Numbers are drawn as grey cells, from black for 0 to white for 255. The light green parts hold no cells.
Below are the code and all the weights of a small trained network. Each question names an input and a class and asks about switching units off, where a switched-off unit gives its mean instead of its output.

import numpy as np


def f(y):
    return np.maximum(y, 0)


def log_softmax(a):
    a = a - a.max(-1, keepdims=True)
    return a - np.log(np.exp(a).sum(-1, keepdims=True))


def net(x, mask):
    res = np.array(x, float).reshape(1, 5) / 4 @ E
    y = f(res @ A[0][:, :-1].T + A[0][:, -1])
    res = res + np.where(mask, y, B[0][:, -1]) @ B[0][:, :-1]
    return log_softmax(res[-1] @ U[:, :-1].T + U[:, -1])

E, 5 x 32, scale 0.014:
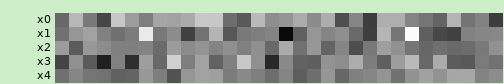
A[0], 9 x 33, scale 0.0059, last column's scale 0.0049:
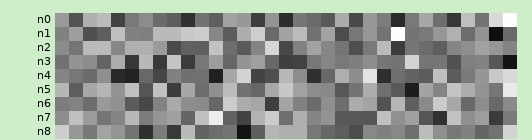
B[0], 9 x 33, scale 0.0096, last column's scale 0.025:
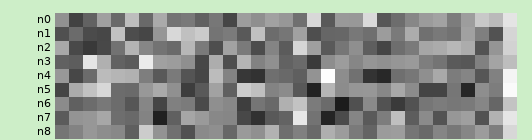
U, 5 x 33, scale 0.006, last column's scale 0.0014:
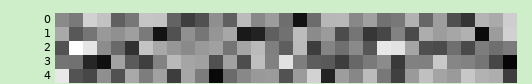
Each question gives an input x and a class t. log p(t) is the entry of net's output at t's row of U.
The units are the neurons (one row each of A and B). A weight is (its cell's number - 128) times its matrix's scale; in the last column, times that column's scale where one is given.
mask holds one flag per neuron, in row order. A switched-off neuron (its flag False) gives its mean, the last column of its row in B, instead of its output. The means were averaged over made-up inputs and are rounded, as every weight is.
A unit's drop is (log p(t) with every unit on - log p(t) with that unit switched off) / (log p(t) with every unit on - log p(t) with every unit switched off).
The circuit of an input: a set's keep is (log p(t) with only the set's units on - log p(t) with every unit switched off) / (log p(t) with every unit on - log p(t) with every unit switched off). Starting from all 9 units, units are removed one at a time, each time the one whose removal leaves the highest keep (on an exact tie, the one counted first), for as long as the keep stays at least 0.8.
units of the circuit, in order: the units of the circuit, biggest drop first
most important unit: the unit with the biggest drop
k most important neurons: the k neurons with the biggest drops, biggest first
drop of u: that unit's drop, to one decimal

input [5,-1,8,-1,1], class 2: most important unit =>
n4
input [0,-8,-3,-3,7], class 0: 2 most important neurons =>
[n5; n7]
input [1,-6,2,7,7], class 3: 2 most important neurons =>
[n1; n7]
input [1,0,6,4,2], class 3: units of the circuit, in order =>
[n5; n7; n4]
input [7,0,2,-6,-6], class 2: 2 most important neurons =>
[n4; n5]
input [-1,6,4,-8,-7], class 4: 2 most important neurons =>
[n0; n4]
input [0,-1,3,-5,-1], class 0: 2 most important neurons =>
[n1; n5]
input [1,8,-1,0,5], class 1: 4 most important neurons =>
[n5; n2; n7; n8]
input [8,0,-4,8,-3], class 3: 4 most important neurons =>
[n1; n5; n8; n6]
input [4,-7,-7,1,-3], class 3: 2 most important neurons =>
[n1; n6]
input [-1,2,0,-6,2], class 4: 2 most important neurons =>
[n2; n4]
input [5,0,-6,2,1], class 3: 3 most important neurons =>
[n5; n1; n4]
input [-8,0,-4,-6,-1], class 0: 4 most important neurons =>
[n5; n7; n8; n4]
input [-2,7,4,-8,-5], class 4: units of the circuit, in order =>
[n0]
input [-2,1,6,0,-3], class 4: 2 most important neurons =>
[n5; n7]
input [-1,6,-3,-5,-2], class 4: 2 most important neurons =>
[n0; n4]
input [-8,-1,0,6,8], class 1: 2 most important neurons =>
[n4; n5]
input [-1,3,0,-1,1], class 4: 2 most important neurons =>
[n5; n4]
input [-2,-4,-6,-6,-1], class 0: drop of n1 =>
0.0
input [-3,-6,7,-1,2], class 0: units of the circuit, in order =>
[n5]
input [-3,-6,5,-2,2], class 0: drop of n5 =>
0.1
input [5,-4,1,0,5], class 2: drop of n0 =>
0.1
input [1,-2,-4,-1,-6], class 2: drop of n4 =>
0.2
